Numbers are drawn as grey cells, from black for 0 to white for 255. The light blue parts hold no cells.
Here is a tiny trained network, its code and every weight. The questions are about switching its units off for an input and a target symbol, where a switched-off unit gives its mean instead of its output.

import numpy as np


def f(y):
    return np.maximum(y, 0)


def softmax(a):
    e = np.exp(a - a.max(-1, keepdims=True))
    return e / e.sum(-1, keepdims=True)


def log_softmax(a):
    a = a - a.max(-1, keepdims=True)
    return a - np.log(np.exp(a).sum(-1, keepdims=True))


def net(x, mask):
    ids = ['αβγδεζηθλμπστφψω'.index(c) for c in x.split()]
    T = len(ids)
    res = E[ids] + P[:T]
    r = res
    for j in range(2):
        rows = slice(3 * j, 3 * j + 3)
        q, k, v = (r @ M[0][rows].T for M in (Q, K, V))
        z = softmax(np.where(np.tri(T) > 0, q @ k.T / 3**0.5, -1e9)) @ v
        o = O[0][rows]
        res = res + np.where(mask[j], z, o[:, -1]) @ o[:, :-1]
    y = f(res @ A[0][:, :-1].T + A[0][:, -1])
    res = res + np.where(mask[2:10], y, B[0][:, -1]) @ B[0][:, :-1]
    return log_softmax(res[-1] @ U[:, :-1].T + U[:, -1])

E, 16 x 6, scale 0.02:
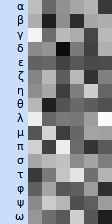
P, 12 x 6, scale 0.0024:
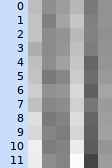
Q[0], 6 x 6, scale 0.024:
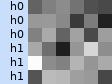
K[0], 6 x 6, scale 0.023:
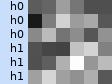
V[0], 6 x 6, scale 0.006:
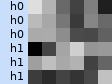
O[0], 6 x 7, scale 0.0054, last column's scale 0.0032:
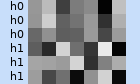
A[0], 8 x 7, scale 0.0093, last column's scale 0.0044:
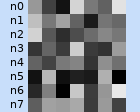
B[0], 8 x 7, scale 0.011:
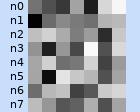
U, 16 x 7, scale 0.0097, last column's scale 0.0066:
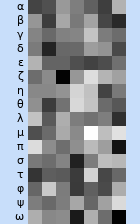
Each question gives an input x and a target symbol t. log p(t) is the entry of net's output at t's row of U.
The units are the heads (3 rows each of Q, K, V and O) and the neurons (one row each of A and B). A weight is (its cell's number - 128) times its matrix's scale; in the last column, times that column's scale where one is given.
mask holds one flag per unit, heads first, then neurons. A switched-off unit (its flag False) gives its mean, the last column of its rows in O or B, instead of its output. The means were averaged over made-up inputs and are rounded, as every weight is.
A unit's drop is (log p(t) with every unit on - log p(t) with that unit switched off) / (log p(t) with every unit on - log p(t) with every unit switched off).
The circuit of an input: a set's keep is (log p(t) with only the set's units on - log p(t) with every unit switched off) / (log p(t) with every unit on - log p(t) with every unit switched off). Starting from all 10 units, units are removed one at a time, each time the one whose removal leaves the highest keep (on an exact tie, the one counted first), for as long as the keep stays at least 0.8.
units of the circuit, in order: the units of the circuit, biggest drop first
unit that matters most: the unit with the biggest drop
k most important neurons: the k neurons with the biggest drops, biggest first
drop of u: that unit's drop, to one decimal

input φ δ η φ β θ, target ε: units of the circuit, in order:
[n0, n2, h0]
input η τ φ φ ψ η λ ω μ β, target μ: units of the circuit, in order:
[h1, n0, n1]
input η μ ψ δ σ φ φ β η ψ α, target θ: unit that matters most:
h1
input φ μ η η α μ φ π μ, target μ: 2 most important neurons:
[n5, n6]
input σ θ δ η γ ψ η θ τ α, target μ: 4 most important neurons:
[n0, n1, n4, n2]
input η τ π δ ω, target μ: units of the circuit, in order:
[n4, h1, h0, n1]
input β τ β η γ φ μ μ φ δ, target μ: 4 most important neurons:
[n5, n6, n1, n4]
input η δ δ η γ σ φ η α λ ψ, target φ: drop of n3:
0.5
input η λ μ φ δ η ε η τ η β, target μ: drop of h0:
0.1
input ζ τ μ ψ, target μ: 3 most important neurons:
[n0, n1, n6]
